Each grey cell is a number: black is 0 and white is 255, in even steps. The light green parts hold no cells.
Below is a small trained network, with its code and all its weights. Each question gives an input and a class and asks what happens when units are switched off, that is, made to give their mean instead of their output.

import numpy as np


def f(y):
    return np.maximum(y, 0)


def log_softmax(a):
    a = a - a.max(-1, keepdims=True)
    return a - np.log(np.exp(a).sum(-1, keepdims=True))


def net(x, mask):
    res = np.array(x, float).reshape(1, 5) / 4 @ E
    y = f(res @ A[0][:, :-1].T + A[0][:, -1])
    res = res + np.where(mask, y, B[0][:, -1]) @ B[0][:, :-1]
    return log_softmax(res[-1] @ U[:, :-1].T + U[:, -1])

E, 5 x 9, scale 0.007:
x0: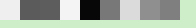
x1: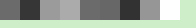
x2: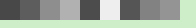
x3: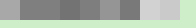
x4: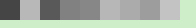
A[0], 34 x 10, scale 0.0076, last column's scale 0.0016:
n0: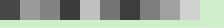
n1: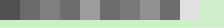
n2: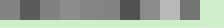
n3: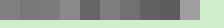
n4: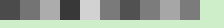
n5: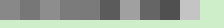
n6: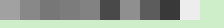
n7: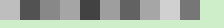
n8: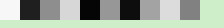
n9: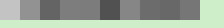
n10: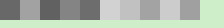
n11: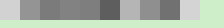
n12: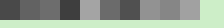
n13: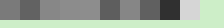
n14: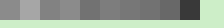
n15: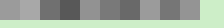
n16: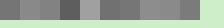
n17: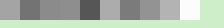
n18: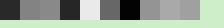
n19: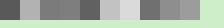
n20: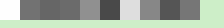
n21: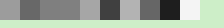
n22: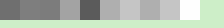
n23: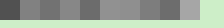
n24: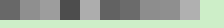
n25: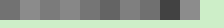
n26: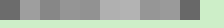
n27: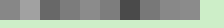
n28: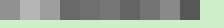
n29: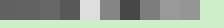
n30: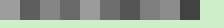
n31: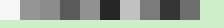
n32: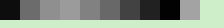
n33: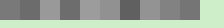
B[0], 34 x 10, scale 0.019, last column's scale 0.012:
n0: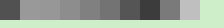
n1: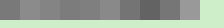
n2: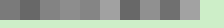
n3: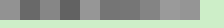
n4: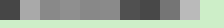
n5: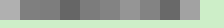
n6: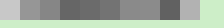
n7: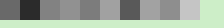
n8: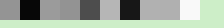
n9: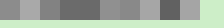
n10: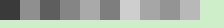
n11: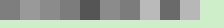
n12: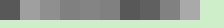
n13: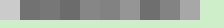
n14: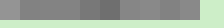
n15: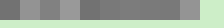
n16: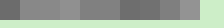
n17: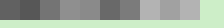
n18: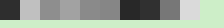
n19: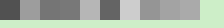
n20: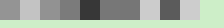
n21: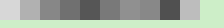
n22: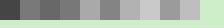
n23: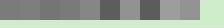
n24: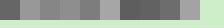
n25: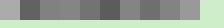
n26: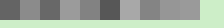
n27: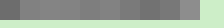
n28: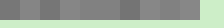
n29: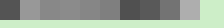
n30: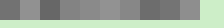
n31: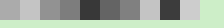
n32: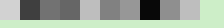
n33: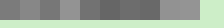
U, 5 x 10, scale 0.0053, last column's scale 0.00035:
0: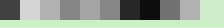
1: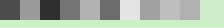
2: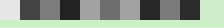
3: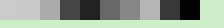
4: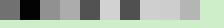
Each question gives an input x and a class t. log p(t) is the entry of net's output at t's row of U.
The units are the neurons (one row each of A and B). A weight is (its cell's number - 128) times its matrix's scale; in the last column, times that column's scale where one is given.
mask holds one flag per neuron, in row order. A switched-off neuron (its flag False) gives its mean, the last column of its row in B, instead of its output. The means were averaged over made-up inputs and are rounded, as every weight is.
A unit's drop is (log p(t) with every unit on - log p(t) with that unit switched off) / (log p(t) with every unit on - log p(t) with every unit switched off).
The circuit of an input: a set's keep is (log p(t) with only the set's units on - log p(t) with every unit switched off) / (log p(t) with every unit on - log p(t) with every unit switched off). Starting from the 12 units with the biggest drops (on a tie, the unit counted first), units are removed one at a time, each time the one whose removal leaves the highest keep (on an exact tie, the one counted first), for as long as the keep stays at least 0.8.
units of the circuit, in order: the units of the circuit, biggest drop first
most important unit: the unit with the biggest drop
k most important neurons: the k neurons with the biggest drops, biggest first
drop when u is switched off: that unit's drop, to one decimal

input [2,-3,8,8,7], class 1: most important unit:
n10
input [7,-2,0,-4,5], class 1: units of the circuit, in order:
[n19; n22]
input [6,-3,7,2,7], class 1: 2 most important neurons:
[n10; n19]
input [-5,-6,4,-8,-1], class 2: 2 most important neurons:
[n32; n13]
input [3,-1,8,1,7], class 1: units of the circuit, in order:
[n10; n19]
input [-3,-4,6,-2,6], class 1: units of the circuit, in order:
[n19; n10]
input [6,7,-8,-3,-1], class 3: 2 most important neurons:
[n31; n20]
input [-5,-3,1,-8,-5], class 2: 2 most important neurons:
[n32; n13]
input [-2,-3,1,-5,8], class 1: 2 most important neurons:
[n19; n10]
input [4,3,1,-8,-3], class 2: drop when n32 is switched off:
0.2
